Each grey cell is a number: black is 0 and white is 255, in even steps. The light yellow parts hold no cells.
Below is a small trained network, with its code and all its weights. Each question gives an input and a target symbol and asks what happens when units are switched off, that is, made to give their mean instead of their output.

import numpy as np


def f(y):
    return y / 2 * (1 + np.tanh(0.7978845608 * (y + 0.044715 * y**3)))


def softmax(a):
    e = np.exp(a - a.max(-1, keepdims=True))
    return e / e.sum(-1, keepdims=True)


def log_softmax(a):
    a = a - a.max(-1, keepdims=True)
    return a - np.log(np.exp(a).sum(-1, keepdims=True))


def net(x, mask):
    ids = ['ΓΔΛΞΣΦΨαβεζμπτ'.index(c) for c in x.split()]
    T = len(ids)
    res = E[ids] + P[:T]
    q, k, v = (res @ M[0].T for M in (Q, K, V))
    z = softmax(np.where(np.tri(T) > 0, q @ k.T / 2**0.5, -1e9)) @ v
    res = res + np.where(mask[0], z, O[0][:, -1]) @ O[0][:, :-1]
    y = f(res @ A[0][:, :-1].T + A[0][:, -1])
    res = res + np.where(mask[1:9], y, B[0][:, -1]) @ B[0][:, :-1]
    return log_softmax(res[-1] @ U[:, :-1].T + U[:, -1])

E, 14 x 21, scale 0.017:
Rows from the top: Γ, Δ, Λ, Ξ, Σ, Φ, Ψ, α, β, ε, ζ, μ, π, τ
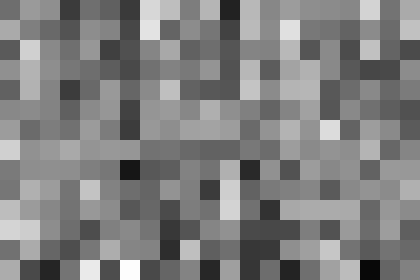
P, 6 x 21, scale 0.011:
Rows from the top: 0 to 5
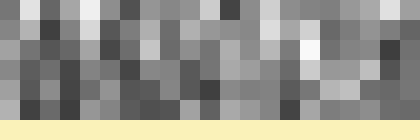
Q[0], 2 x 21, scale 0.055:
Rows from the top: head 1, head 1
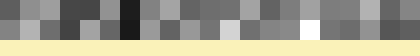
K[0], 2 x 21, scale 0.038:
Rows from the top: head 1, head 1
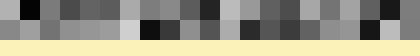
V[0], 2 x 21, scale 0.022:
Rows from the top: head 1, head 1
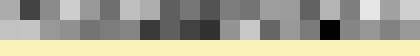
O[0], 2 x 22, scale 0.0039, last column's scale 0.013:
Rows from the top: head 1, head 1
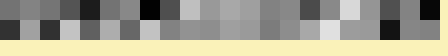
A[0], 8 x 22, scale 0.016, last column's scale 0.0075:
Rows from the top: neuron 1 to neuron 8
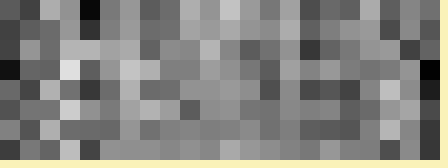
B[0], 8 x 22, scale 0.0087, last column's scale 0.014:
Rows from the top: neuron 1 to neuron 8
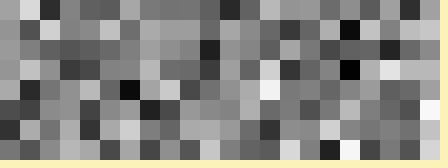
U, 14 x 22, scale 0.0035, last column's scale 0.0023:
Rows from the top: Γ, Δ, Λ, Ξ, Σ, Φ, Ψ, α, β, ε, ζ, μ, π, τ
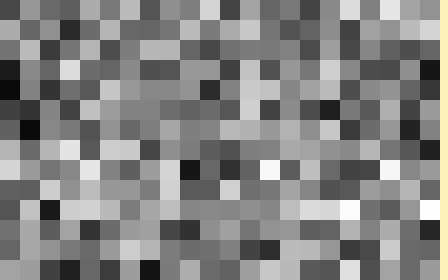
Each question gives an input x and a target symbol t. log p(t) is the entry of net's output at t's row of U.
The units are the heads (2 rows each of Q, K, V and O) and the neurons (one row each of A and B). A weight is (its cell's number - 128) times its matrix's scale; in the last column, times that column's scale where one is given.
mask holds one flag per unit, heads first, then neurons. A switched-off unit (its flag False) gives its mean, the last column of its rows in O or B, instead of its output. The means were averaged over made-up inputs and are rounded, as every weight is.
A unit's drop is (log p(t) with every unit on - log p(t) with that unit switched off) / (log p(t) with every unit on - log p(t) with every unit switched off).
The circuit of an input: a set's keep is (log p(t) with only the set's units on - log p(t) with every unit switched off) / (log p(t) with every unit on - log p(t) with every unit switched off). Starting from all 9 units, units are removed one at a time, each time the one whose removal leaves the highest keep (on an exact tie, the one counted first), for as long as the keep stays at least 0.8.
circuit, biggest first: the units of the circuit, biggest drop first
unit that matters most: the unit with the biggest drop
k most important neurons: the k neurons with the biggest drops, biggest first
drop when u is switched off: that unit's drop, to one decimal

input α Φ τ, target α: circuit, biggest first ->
[neuron 2; neuron 8; head 1; neuron 1]
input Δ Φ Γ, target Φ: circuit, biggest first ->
[head 1; neuron 6]
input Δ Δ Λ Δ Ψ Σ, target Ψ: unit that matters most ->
neuron 7
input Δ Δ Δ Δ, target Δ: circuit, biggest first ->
[neuron 2; head 1]
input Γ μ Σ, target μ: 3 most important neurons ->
[neuron 8; neuron 4; neuron 6]
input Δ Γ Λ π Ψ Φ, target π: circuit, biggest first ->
[neuron 7; head 1]
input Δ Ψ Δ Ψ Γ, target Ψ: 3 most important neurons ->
[neuron 7; neuron 5; neuron 8]
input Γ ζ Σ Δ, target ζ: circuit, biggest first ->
[head 1; neuron 4; neuron 6]
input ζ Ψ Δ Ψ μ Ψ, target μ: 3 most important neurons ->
[neuron 8; neuron 4; neuron 6]
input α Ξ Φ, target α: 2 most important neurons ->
[neuron 2; neuron 1]
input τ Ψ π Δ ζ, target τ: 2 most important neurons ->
[neuron 2; neuron 1]
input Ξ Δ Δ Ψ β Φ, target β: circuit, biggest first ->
[neuron 6; head 1]
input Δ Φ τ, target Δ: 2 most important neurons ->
[neuron 2; neuron 8]
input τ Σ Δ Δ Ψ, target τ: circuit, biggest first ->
[head 1; neuron 1]
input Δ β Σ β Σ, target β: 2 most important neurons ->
[neuron 6; neuron 7]
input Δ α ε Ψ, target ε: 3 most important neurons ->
[neuron 8; neuron 2; neuron 4]
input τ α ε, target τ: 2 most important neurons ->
[neuron 2; neuron 4]
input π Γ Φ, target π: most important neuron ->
[neuron 7]
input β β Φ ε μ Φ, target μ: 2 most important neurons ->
[neuron 4; neuron 8]
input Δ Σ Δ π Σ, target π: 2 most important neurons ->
[neuron 7; neuron 6]
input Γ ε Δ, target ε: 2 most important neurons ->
[neuron 8; neuron 2]
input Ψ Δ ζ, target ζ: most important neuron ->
[neuron 4]
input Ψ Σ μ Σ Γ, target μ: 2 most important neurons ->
[neuron 4; neuron 8]
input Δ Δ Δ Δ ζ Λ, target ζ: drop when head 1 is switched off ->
0.7
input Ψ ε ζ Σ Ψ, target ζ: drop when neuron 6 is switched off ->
0.2
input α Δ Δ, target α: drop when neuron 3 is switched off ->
0.0
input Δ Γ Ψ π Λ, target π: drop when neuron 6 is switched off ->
0.2
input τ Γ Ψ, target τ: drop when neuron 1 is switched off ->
0.1
